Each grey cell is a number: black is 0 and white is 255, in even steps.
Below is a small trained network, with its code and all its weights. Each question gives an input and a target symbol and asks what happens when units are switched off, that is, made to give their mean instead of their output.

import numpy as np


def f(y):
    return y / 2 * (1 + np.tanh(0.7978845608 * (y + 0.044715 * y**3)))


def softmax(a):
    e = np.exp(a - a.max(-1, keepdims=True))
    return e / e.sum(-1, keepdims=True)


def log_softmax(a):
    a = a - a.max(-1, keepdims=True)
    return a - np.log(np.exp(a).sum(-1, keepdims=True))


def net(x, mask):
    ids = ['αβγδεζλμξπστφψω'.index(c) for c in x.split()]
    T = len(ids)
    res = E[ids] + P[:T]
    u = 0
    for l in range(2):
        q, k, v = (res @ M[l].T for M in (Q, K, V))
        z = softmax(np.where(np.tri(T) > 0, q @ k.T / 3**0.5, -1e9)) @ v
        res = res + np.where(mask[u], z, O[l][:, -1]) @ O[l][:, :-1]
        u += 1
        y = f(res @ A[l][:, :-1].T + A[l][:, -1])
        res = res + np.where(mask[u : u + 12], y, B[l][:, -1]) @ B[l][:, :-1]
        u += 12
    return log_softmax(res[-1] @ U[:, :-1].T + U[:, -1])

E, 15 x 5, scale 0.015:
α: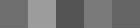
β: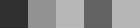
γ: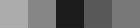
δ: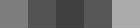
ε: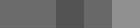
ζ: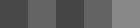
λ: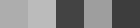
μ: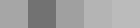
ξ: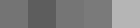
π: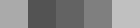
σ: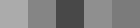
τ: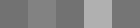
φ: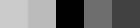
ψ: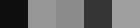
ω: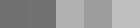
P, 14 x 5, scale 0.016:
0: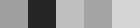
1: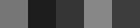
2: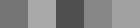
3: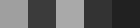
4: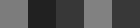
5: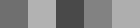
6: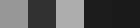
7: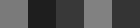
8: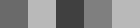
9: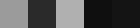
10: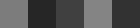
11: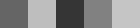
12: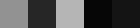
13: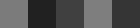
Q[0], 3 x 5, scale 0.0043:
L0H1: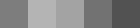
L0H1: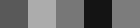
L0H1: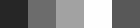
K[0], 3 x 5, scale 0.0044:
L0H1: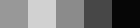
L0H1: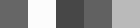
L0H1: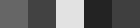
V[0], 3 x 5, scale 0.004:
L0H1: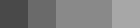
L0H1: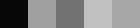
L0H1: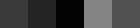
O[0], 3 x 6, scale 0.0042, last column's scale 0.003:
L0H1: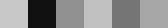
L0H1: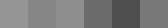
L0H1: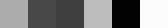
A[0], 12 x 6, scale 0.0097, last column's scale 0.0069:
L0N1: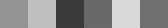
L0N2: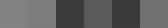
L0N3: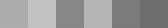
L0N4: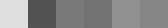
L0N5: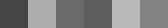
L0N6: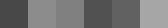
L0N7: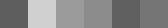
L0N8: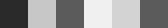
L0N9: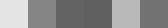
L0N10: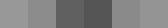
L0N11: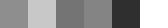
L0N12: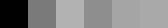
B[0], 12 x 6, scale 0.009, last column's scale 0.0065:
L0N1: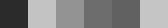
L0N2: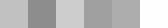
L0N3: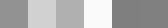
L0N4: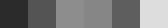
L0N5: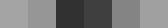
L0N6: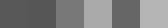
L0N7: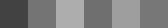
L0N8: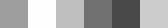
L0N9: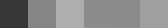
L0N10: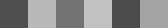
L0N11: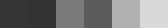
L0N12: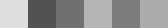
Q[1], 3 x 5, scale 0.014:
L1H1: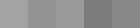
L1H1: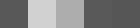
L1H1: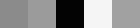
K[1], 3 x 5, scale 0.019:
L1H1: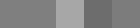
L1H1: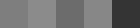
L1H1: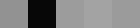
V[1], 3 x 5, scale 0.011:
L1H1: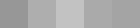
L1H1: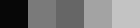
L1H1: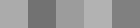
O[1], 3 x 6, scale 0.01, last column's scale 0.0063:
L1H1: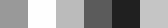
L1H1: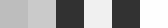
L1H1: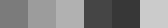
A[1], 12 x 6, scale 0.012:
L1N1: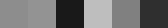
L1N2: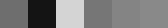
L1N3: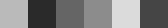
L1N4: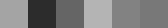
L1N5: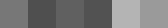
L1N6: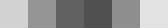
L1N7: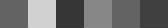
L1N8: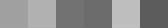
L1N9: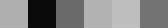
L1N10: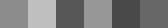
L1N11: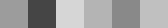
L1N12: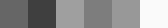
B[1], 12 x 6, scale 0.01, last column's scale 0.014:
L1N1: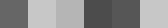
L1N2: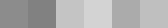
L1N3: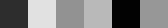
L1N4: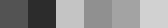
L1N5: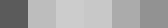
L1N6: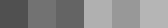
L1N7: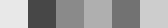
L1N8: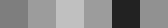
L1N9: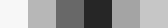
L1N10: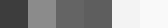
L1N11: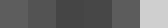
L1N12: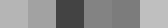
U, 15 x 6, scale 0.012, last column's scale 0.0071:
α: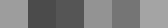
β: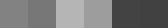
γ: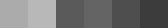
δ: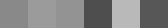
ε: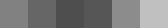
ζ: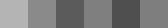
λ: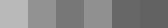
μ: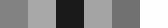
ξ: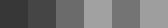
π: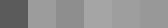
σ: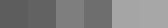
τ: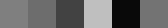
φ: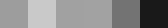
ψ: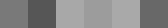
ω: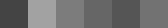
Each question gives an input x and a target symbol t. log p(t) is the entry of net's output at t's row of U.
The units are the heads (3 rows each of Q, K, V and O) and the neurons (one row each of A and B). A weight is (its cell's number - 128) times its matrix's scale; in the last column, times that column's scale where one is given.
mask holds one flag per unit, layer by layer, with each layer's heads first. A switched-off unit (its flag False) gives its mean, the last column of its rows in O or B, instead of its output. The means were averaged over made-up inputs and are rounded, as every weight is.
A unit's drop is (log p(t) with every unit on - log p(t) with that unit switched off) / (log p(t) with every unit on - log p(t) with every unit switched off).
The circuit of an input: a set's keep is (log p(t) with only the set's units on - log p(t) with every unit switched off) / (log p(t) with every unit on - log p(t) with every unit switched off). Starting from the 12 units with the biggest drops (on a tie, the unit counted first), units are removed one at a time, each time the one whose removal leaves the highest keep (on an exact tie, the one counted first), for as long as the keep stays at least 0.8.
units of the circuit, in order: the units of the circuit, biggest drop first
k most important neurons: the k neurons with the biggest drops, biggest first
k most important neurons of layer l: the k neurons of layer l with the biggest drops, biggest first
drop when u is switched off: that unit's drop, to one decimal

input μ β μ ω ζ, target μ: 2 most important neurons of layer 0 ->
(L0N4; L0N9)
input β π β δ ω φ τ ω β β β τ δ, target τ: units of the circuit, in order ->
(L1N10; L1N9)
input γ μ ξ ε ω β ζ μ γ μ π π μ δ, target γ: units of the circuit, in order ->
(L1N9; L1H1; L0N2; L1N1)
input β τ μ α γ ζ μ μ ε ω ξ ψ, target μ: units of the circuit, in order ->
(L0N5)
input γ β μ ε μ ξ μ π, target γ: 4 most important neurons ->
(L1N9; L0N2; L0N8; L1N3)
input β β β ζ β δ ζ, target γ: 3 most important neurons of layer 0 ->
(L0N1; L0N12; L0N5)
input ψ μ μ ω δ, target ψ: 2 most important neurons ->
(L0N12; L1N2)
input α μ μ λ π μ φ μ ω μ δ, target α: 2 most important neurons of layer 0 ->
(L0N2; L0N11)
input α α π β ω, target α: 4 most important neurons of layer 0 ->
(L0N2; L0N11; L0N5; L0N1)
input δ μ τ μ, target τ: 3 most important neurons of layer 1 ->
(L1N10; L1N9; L1N4)
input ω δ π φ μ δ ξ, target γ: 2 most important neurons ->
(L1N9; L0N5)
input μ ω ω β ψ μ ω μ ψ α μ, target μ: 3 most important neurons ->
(L1N10; L0N9; L0N4)
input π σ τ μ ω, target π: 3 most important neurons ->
(L1N10; L1N1; L0N9)
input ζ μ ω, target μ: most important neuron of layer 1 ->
(L1N4)
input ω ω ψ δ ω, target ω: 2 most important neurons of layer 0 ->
(L0N12; L0N11)
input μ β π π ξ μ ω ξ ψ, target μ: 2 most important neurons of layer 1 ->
(L1N4; L1N2)
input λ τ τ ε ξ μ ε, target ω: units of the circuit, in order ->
(L1H1; L0N8; L1N7)
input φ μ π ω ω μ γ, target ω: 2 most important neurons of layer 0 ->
(L0N8; L0N11)
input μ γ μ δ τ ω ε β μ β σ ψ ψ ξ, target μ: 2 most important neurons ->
(L1N10; L0N9)
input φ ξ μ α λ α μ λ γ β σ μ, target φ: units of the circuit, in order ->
(L0N8)
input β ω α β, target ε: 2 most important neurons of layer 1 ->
(L1N9; L1N4)
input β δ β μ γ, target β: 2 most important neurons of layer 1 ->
(L1N2; L1N10)
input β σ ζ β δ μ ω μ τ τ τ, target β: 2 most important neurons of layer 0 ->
(L0N12; L0N11)
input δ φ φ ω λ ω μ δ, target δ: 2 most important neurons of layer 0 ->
(L0N2; L0N9)
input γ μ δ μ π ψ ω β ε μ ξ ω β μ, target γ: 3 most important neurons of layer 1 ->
(L1N9; L1N3; L1N1)
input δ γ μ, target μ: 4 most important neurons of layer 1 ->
(L1N4; L1N2; L1N1; L1N10)
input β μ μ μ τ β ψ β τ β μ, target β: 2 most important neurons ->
(L0N12; L1N2)
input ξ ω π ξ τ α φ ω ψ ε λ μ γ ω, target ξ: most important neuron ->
(L0N2)
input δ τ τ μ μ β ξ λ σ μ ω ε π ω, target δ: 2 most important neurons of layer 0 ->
(L0N2; L0N9)
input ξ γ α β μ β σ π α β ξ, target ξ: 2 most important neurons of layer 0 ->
(L0N2; L0N8)
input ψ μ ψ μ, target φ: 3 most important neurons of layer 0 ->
(L0N5; L0N12; L0N2)
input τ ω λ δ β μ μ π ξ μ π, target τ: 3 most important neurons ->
(L1N10; L0N2; L1N9)
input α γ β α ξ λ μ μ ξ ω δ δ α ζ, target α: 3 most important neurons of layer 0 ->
(L0N2; L0N11; L0N5)
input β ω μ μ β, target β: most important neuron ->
(L0N12)
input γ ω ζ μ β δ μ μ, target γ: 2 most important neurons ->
(L1N9; L0N2)
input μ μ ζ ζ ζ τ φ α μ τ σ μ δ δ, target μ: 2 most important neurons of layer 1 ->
(L1N10; L1N4)
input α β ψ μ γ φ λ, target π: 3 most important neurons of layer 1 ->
(L1N10; L1N1; L1N4)
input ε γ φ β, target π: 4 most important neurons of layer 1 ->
(L1N10; L1N1; L1N4; L1N9)
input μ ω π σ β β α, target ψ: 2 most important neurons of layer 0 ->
(L0N5; L0N12)
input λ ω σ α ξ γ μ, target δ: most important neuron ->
(L1N9)
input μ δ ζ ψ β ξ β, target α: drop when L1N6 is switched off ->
0.0
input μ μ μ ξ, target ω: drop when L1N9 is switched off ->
0.2
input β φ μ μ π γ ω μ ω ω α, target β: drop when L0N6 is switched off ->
0.0
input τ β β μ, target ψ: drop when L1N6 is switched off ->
0.0
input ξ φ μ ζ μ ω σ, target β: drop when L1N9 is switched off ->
0.3
